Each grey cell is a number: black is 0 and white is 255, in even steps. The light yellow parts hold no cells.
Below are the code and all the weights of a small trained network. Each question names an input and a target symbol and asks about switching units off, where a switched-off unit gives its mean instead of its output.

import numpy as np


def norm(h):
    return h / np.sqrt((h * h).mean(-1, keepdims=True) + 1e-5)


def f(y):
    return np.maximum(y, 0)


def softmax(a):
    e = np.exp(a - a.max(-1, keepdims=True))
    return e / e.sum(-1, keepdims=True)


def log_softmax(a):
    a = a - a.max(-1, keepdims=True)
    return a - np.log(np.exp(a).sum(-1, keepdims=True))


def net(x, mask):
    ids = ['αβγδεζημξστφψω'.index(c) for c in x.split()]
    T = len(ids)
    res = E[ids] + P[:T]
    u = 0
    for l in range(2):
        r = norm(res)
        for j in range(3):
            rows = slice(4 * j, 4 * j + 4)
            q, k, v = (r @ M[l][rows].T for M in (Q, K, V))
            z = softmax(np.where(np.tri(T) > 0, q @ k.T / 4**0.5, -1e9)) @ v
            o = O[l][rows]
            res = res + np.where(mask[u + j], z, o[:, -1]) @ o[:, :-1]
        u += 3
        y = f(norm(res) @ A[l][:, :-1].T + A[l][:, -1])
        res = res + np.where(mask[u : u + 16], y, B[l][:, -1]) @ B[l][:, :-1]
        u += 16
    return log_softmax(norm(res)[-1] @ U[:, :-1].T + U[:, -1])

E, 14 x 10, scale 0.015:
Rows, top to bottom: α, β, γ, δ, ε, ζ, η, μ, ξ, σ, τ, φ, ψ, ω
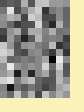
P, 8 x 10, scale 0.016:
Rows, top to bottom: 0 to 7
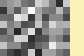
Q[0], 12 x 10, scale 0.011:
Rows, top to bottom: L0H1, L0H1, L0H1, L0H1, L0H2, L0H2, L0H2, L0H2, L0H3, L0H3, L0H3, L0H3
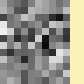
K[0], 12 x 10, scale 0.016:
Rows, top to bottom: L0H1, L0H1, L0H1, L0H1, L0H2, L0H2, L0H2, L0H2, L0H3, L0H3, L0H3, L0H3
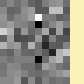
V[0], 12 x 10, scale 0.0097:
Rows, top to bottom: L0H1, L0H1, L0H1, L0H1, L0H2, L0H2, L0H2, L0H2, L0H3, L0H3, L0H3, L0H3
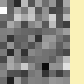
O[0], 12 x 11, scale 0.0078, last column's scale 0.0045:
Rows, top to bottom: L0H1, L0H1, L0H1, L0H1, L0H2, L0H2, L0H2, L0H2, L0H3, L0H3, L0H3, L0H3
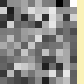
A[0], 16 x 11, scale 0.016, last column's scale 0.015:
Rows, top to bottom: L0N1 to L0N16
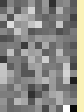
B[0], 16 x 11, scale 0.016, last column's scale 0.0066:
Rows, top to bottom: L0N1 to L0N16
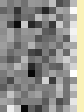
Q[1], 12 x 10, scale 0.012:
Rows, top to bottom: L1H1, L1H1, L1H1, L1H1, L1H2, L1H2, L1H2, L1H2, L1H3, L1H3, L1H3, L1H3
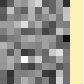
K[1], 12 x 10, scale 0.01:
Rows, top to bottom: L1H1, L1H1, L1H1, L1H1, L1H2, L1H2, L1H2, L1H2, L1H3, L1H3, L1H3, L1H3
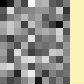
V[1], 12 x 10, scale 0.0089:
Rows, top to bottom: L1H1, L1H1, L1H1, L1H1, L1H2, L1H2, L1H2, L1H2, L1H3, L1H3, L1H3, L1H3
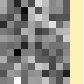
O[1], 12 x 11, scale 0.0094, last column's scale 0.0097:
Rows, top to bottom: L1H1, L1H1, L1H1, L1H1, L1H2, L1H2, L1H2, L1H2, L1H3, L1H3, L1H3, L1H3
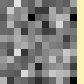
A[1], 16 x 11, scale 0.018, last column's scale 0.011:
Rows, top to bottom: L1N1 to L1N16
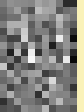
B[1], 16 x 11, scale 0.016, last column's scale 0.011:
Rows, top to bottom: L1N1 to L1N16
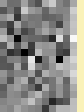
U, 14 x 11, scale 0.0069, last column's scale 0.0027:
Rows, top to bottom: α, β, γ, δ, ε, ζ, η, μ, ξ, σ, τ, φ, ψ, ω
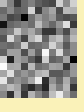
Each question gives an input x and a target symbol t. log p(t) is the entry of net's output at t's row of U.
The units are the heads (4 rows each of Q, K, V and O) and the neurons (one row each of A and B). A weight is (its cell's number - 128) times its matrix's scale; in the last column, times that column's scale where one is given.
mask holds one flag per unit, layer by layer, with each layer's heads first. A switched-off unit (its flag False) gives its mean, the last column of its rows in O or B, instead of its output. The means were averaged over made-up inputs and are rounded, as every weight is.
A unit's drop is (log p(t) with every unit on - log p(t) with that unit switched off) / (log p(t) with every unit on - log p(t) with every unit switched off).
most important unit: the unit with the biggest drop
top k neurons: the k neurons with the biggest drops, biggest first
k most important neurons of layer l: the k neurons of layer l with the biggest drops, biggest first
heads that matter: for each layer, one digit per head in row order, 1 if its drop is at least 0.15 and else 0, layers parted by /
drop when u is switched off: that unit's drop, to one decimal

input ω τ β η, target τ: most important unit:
L0H1
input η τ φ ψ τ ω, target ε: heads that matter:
100 / 100
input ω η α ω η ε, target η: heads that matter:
100 / 000
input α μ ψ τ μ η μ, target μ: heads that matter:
100 / 000
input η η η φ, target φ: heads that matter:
001 / 000
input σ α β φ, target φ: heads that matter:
101 / 000
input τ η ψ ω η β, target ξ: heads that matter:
110 / 000
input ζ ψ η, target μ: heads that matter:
101 / 000
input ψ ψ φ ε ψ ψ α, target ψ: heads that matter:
001 / 000
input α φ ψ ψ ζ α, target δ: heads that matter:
100 / 001
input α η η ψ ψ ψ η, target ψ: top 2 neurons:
(L0N16, L0N11)
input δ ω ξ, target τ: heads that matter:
101 / 000
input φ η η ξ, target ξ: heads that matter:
100 / 000
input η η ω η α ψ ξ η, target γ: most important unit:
L1N8
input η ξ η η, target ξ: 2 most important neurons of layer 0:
(L0N12, L0N10)
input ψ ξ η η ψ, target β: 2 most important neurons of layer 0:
(L0N2, L0N9)
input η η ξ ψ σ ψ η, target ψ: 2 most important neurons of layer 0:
(L0N16, L0N11)
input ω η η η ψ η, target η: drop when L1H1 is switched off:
0.1
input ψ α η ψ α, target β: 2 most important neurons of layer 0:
(L0N1, L0N11)
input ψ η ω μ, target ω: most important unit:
L1N10
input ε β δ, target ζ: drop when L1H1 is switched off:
0.2
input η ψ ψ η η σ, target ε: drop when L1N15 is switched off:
0.3
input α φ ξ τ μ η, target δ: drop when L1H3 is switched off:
0.2
